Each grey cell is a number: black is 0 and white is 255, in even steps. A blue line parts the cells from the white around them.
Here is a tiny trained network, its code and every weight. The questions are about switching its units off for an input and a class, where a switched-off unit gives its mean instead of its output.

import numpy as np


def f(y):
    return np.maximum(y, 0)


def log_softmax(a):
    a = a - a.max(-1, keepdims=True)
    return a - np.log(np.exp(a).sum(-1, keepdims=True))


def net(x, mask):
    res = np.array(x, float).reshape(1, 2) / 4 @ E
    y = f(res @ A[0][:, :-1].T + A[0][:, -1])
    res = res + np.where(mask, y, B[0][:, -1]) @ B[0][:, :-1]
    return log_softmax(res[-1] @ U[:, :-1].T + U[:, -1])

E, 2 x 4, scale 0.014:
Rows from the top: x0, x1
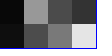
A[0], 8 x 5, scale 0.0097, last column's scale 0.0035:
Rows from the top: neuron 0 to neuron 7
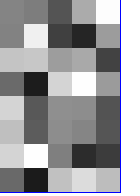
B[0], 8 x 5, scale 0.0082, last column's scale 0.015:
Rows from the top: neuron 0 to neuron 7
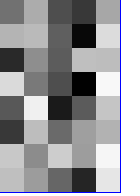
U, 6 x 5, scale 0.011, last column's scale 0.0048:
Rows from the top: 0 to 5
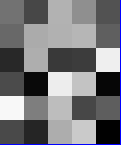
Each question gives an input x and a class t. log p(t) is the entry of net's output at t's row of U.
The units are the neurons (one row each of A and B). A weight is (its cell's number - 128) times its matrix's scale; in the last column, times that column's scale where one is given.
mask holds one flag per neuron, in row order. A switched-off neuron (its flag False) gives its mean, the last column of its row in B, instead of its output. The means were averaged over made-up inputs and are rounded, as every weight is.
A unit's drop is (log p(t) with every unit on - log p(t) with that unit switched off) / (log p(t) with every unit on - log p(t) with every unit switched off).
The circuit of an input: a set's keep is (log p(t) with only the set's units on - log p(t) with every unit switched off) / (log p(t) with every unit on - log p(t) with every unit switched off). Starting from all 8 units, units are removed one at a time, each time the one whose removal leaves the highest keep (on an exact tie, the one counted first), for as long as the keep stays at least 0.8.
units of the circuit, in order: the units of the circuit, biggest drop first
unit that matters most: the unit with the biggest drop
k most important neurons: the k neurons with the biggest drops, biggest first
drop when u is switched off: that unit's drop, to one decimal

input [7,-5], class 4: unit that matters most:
neuron 6
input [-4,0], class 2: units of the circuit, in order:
(neuron 6; neuron 4)
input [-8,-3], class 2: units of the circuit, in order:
(neuron 4; neuron 2)
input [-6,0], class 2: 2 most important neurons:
(neuron 6; neuron 4)
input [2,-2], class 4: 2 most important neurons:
(neuron 4; neuron 2)
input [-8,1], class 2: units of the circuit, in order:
(neuron 4; neuron 6)
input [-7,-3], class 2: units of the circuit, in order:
(neuron 4; neuron 2)
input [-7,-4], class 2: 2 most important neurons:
(neuron 4; neuron 2)
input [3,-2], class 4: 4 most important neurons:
(neuron 4; neuron 2; neuron 5; neuron 0)
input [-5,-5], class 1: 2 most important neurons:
(neuron 3; neuron 2)
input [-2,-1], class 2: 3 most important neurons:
(neuron 6; neuron 3; neuron 7)
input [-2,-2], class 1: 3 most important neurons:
(neuron 3; neuron 7; neuron 1)
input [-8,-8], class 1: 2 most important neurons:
(neuron 2; neuron 6)
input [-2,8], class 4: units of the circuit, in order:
(neuron 3)
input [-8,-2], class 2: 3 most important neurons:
(neuron 4; neuron 2; neuron 5)
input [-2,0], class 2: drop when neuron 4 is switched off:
-0.1
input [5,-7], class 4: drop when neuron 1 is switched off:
0.0
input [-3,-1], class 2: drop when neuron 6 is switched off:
0.3
